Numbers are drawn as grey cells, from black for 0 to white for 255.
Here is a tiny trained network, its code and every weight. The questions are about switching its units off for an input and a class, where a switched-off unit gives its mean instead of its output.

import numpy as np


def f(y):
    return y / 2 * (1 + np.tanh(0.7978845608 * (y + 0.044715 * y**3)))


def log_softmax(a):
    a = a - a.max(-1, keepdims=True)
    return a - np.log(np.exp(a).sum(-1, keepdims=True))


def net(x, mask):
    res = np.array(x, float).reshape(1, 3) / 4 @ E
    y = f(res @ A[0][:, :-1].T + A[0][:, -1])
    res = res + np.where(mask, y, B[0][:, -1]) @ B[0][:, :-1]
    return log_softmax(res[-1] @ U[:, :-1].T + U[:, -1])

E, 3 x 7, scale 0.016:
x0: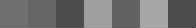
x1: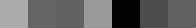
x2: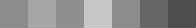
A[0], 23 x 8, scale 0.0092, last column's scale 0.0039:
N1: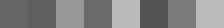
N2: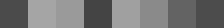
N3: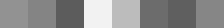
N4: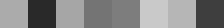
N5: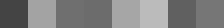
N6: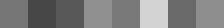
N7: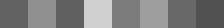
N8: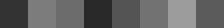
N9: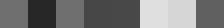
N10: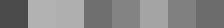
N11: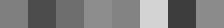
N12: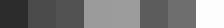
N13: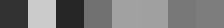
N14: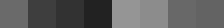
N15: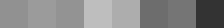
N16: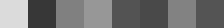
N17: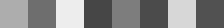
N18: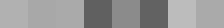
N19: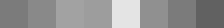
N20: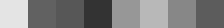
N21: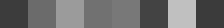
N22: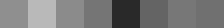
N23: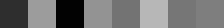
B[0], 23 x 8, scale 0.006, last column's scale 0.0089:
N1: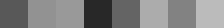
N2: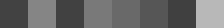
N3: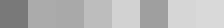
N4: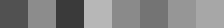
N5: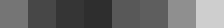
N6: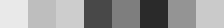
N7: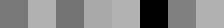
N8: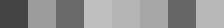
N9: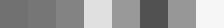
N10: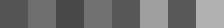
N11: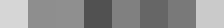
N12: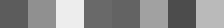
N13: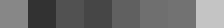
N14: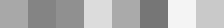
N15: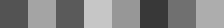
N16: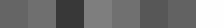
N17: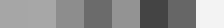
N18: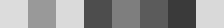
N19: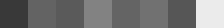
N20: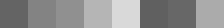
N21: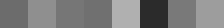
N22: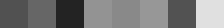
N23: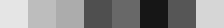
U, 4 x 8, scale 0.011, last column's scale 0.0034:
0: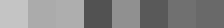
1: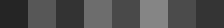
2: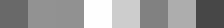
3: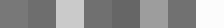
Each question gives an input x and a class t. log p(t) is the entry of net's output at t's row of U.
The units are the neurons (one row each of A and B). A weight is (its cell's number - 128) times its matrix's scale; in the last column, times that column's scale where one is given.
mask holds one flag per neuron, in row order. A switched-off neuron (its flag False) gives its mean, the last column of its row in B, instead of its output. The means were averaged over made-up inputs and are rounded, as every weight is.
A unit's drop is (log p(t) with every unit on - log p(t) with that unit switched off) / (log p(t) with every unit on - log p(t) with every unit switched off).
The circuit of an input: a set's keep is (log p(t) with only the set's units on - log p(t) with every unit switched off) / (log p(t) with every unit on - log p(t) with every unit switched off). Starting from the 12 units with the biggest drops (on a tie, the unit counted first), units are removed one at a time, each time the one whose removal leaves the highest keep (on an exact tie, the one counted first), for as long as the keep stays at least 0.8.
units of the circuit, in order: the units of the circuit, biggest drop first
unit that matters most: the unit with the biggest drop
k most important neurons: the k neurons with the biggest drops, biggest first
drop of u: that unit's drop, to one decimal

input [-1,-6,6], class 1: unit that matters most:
N19
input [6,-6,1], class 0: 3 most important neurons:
(N23, N6, N11)
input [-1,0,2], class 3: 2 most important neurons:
(N9, N14)
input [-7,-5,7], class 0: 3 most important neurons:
(N18, N1, N9)
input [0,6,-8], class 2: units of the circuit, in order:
(N9, N14)
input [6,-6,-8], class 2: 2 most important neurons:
(N14, N9)
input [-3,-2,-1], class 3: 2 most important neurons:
(N23, N6)
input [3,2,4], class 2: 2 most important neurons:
(N3, N18)
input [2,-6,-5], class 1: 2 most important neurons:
(N5, N13)
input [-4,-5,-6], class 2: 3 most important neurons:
(N9, N14, N20)
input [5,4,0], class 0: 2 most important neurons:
(N6, N23)
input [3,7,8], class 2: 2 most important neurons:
(N3, N7)
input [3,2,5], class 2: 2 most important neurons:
(N3, N18)
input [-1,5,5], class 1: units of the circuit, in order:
(N22)
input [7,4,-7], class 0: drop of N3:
0.1
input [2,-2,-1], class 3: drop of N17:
0.2
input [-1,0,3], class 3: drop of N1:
-0.2
